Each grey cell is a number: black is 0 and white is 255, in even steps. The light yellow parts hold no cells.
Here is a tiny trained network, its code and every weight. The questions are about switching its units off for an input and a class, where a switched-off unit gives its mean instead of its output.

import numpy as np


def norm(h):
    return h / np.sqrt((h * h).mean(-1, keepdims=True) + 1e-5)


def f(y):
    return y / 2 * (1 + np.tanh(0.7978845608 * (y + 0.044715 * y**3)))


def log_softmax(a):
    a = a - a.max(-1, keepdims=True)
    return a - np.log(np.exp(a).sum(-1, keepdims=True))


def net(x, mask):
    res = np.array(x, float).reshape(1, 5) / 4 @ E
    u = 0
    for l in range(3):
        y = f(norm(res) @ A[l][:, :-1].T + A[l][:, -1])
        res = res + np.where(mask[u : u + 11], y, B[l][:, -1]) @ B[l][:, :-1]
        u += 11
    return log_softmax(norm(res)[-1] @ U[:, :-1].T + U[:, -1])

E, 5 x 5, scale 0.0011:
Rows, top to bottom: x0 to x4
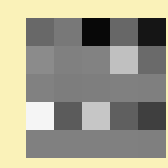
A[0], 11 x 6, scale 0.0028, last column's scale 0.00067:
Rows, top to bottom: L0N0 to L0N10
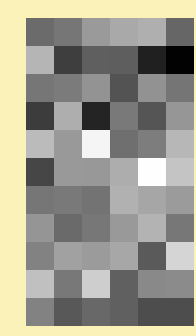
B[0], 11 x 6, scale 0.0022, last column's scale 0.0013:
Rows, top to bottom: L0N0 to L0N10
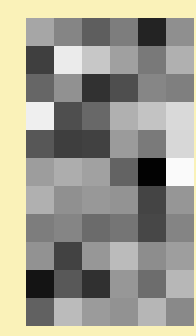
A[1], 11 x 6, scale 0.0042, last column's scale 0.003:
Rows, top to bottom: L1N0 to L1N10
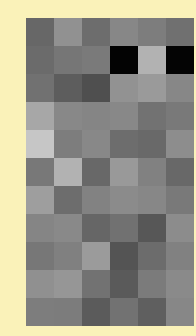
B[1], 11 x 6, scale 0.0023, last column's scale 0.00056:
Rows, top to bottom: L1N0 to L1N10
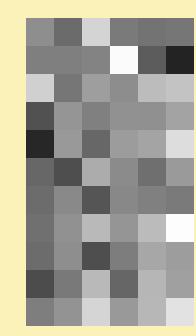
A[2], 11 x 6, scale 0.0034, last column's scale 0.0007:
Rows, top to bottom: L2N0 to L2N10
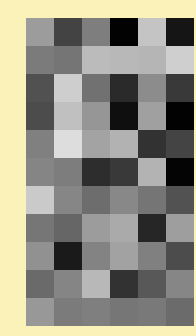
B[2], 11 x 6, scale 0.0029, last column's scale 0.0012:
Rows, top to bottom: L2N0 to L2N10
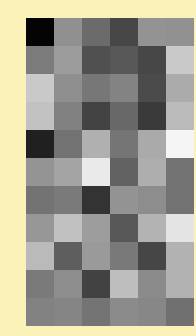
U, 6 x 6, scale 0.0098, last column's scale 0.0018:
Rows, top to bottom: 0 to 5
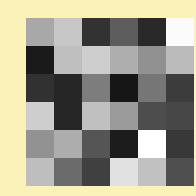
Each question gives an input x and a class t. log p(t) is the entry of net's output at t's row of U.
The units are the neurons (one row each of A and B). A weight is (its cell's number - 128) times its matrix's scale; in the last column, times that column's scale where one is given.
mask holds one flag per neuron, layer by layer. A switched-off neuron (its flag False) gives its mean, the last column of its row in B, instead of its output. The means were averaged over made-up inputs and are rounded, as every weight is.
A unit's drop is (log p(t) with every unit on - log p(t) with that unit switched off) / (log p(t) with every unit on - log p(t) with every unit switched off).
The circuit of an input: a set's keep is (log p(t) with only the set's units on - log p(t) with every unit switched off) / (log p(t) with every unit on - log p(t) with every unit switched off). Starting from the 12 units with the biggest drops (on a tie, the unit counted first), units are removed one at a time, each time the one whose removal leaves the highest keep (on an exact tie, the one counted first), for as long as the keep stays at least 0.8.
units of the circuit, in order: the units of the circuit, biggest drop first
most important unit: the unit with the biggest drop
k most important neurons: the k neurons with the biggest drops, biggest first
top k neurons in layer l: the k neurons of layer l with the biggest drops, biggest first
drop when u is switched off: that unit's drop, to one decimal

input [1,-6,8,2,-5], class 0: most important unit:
L0N1
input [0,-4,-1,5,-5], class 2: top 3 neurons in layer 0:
[L0N4 L0N9 L0N5]
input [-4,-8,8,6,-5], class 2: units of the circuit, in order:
[L2N0 L0N9]
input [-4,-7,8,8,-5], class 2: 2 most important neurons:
[L2N0 L0N4]
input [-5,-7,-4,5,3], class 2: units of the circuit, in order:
[L2N0 L0N4 L0N9]
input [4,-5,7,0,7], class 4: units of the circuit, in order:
[L0N5 L2N5]
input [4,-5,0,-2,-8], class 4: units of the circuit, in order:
[L0N3 L2N5]
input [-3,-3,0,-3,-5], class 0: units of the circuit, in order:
[L0N5 L2N3]
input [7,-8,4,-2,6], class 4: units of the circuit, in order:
[L0N3 L0N5 L2N5]
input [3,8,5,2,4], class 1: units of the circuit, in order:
[L0N1 L2N4]
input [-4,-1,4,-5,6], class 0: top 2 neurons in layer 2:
[L2N3 L2N2]
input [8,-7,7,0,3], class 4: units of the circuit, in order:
[L0N3 L0N5 L2N5 L1N2]
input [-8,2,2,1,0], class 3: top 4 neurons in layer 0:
[L0N4 L0N1 L0N9 L0N5]
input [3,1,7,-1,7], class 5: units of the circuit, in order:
[L0N3]
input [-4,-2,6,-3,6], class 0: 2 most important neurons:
[L0N5 L2N3]
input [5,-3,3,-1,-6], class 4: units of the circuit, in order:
[L0N3 L0N5 L2N5]
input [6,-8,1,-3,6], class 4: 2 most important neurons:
[L0N3 L2N5]
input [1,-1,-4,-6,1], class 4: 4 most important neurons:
[L0N3 L0N1 L1N2 L2N5]
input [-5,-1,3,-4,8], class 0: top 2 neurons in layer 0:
[L0N5 L0N1]
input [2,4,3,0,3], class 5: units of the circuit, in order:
[L0N5]
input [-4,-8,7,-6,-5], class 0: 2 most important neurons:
[L0N5 L2N3]
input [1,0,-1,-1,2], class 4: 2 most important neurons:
[L0N3 L1N1]
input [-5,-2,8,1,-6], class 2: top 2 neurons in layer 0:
[L0N4 L0N1]
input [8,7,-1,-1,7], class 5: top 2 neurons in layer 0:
[L0N3 L0N5]
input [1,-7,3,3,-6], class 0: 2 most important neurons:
[L0N1 L0N3]
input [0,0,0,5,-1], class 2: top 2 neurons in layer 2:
[L2N0 L2N2]
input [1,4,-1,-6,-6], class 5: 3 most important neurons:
[L0N3 L0N1 L2N0]
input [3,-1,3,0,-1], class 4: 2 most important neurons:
[L0N3 L0N5]
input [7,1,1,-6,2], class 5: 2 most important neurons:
[L0N3 L2N7]
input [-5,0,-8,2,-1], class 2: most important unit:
L0N4
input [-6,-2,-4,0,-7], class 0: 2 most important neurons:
[L0N5 L0N3]
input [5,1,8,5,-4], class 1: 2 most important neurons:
[L2N4 L0N1]
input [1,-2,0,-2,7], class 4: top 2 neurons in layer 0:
[L0N3 L0N1]
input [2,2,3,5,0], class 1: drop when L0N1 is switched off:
1.0
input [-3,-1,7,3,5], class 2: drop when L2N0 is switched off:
0.5
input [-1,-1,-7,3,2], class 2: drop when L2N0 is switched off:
0.4
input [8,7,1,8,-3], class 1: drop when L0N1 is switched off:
0.9
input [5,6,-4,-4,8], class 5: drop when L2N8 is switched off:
0.0
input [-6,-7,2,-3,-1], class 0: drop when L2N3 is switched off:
0.1
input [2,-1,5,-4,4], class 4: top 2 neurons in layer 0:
[L0N3 L0N4]
